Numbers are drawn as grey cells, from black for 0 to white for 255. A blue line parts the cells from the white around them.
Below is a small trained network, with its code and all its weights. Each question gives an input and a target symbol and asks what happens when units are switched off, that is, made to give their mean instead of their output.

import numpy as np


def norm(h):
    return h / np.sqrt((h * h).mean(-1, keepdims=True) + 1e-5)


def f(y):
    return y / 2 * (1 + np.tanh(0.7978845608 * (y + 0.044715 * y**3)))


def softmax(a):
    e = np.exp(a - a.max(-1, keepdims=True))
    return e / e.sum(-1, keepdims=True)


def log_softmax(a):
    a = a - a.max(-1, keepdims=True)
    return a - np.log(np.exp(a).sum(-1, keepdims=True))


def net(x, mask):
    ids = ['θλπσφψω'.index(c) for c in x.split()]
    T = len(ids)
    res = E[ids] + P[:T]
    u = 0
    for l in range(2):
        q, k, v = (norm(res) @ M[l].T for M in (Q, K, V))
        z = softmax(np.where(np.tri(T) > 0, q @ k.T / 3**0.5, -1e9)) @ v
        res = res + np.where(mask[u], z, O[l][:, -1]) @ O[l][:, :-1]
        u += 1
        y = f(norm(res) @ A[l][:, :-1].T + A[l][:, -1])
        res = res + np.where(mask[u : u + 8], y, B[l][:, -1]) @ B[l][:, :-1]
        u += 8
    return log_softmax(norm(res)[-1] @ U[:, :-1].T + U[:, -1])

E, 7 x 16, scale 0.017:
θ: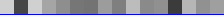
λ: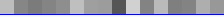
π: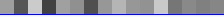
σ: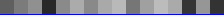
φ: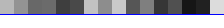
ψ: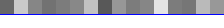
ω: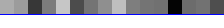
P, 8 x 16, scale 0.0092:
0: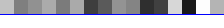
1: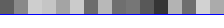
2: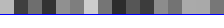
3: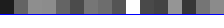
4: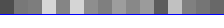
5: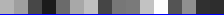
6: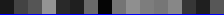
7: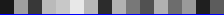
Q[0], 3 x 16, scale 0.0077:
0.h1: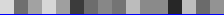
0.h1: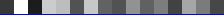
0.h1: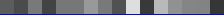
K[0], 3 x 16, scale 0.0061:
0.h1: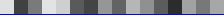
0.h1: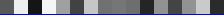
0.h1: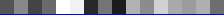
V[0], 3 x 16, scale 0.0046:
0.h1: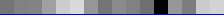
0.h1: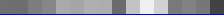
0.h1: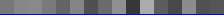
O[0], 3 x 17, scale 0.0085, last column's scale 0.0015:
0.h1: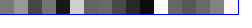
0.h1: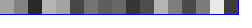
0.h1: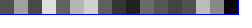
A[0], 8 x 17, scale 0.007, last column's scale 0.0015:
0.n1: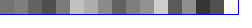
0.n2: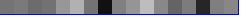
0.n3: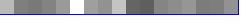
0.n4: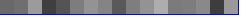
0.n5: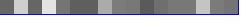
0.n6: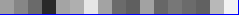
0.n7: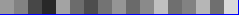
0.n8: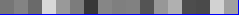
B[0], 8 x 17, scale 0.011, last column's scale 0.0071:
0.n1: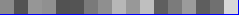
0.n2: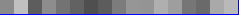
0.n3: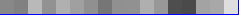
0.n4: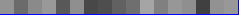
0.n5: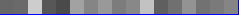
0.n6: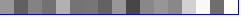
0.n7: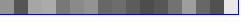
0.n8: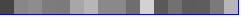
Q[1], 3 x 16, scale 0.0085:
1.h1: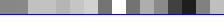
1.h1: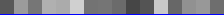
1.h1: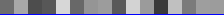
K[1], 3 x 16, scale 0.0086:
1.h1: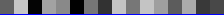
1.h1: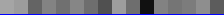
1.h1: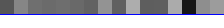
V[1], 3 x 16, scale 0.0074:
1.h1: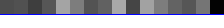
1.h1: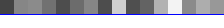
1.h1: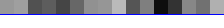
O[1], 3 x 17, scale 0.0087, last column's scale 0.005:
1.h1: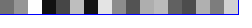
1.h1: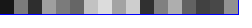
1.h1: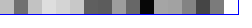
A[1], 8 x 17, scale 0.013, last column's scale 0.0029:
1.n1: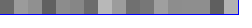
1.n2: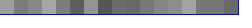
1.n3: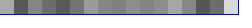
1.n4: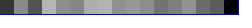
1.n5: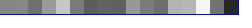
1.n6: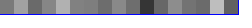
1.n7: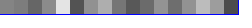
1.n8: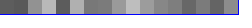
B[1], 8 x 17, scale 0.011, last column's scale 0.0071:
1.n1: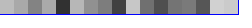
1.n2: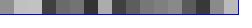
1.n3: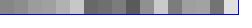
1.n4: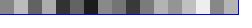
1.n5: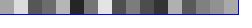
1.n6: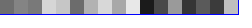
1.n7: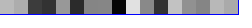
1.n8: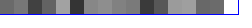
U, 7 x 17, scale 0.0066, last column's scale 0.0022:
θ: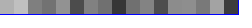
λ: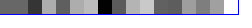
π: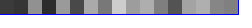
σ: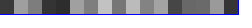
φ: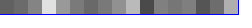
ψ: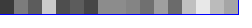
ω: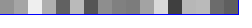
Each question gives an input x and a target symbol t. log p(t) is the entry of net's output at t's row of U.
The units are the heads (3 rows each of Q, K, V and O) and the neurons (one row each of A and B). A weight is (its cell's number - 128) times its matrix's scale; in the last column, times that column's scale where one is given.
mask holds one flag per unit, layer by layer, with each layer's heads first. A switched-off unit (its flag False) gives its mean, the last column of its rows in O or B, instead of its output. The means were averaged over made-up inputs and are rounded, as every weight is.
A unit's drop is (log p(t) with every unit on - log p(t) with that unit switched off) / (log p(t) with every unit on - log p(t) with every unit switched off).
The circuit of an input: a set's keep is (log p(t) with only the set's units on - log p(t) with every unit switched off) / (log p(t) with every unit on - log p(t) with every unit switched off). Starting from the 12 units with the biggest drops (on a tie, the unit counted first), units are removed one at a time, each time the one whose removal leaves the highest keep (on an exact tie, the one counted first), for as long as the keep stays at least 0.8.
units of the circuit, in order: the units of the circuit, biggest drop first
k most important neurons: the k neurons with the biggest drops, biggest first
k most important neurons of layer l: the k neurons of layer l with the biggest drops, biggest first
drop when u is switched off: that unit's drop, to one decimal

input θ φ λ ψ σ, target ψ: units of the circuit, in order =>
[1.h1 1.n4]
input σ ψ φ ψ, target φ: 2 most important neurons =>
[0.n6 0.n8]
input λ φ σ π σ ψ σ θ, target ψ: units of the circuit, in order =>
[1.h1 1.n4]
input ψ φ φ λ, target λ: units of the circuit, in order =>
[0.n8 1.h1 0.h1]
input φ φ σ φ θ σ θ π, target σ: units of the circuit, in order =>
[1.h1]
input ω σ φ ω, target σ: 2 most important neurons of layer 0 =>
[0.n3 0.n8]
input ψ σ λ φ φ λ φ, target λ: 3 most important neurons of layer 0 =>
[0.n1 0.n3 0.n8]
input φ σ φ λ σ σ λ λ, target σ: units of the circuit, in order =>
[0.h1 1.h1 0.n8]
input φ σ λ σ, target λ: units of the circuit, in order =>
[1.h1 0.n4]
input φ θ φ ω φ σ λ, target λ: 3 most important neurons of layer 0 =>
[0.n8 0.n6 0.n1]
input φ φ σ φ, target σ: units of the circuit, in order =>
[0.h1 1.h1]
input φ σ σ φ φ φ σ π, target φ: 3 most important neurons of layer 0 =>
[0.n7 0.n6 0.n2]
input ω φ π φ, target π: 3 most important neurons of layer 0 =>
[0.n3 0.n8 0.n6]
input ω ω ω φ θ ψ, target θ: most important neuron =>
[0.n6]
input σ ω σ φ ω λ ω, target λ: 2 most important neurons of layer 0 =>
[0.n6 0.n7]
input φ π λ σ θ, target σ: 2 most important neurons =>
[0.n3 0.n8]
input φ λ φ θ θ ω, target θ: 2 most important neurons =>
[1.n7 0.n8]
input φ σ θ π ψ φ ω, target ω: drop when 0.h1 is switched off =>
1.0
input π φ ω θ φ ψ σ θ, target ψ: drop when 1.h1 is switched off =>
1.1
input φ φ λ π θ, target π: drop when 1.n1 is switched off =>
0.3
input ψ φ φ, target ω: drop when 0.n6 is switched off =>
0.2
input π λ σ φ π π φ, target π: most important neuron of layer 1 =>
[1.n1]
